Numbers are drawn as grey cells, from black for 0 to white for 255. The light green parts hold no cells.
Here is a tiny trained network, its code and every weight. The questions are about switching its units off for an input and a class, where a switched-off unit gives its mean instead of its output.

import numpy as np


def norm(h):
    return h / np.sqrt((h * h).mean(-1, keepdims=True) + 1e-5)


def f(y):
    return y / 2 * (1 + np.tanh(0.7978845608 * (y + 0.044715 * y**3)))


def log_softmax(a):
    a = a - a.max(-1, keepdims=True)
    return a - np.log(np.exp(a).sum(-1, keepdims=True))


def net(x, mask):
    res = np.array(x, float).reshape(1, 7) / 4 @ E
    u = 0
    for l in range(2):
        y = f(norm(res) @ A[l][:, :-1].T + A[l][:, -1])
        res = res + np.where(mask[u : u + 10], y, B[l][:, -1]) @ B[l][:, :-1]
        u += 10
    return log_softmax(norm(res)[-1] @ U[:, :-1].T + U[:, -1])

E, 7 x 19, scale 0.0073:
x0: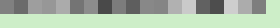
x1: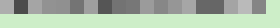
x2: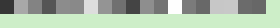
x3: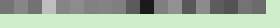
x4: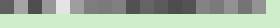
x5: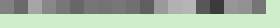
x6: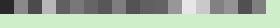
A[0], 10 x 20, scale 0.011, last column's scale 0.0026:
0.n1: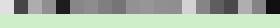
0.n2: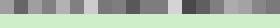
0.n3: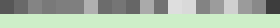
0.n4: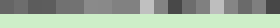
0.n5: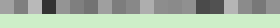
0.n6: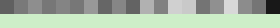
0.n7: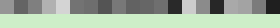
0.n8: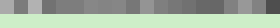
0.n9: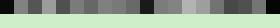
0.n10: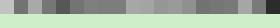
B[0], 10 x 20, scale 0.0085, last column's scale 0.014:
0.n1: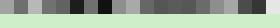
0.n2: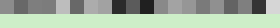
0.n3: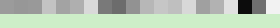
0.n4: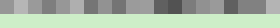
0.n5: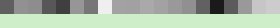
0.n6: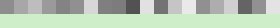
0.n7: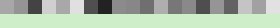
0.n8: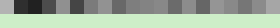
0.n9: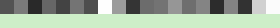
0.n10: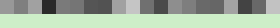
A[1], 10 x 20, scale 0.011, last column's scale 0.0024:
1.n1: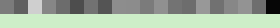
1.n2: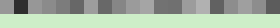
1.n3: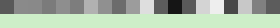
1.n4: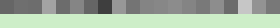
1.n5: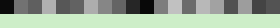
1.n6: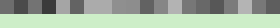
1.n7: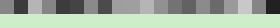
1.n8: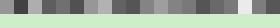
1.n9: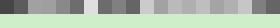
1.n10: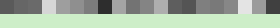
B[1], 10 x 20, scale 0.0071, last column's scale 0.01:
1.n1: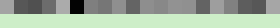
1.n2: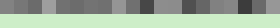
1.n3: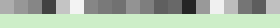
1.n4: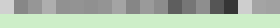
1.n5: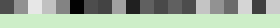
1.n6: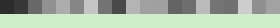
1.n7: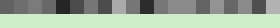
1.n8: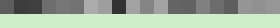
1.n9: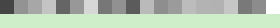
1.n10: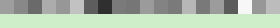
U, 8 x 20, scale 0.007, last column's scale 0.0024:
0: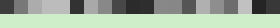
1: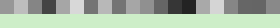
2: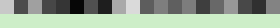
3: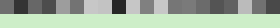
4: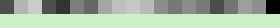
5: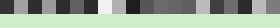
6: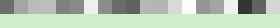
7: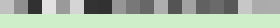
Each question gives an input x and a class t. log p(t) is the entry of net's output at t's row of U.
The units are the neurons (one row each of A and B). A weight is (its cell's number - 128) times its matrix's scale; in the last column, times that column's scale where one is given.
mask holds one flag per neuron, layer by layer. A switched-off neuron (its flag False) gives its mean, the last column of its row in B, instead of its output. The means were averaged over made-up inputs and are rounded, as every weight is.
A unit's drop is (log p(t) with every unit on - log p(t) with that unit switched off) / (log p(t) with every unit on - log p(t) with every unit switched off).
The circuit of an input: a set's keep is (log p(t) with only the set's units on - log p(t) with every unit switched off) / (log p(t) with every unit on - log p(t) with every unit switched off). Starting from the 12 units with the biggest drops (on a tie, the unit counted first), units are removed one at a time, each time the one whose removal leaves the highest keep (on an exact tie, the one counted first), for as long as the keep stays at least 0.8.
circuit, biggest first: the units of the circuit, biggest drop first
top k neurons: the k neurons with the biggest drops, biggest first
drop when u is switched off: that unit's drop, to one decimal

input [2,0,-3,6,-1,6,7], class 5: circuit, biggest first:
[0.n9]
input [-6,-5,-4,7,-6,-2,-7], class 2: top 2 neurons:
[0.n9 0.n4]
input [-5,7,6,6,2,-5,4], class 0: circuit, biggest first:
[1.n5 0.n2]
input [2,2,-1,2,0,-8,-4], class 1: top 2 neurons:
[0.n9 1.n3]
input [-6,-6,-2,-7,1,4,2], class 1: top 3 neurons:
[0.n4 1.n3 0.n5]
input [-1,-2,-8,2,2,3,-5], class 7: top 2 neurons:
[0.n7 1.n10]
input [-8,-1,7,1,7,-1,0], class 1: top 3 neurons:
[0.n4 1.n3 0.n2]
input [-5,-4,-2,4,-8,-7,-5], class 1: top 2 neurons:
[1.n3 0.n4]
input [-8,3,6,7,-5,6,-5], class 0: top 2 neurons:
[0.n2 1.n5]
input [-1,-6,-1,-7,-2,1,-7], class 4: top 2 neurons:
[0.n5 0.n2]
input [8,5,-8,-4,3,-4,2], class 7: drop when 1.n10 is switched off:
0.0
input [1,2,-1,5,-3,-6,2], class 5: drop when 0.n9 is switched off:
0.1
